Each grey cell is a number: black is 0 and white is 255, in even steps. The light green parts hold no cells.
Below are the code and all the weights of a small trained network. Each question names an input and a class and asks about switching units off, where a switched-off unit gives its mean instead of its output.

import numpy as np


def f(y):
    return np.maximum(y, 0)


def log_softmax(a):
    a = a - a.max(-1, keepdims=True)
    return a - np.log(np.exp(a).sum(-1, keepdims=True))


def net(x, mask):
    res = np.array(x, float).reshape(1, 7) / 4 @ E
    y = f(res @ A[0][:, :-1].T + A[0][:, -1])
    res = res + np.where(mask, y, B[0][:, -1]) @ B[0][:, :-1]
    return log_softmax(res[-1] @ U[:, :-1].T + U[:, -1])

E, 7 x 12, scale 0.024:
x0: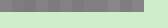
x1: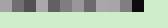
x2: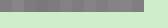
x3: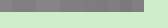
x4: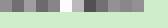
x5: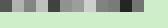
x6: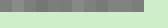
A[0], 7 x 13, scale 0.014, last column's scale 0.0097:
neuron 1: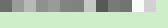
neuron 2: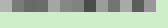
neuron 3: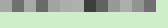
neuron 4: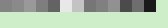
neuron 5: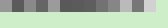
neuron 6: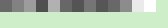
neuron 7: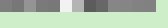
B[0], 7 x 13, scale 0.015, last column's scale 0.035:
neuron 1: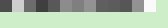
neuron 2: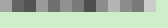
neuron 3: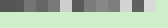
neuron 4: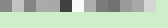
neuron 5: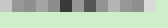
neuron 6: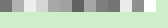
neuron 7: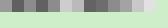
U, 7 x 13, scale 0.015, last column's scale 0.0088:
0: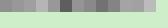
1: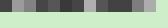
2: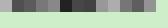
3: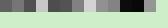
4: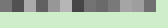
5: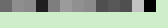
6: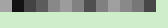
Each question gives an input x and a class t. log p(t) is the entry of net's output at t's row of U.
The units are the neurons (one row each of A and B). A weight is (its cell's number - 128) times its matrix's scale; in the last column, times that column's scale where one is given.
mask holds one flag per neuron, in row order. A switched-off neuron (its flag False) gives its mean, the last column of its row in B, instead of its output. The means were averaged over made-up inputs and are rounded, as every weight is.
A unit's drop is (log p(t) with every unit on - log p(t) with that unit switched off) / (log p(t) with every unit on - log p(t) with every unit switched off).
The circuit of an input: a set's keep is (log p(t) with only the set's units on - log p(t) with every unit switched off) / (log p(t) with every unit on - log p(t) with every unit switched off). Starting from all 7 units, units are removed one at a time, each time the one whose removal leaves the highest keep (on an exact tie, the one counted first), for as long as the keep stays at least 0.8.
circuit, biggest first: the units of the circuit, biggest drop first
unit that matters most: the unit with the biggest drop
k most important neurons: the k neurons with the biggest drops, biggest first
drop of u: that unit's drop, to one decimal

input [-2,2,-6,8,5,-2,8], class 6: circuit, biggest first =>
(neuron 6)
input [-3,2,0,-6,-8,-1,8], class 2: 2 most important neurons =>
(neuron 6; neuron 1)
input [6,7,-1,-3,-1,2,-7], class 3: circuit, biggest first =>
(neuron 6; neuron 7)
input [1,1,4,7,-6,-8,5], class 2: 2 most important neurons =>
(neuron 4; neuron 2)
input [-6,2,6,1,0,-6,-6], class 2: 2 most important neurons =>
(neuron 5; neuron 7)
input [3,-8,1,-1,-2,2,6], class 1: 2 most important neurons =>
(neuron 1; neuron 7)
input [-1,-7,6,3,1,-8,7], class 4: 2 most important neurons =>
(neuron 3; neuron 4)
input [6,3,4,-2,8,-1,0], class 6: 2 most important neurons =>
(neuron 6; neuron 3)
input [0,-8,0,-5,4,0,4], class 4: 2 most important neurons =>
(neuron 6; neuron 3)
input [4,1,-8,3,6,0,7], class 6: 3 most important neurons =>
(neuron 6; neuron 1; neuron 3)
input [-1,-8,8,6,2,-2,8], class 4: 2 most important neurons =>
(neuron 6; neuron 4)
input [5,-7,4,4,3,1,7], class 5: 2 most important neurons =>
(neuron 1; neuron 2)
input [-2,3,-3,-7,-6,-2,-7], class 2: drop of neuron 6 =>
0.2
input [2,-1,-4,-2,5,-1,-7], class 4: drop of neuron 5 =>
0.0
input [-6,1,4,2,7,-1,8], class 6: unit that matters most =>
neuron 6
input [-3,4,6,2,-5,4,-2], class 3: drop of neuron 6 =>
0.1
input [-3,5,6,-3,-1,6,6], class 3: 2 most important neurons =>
(neuron 6; neuron 7)
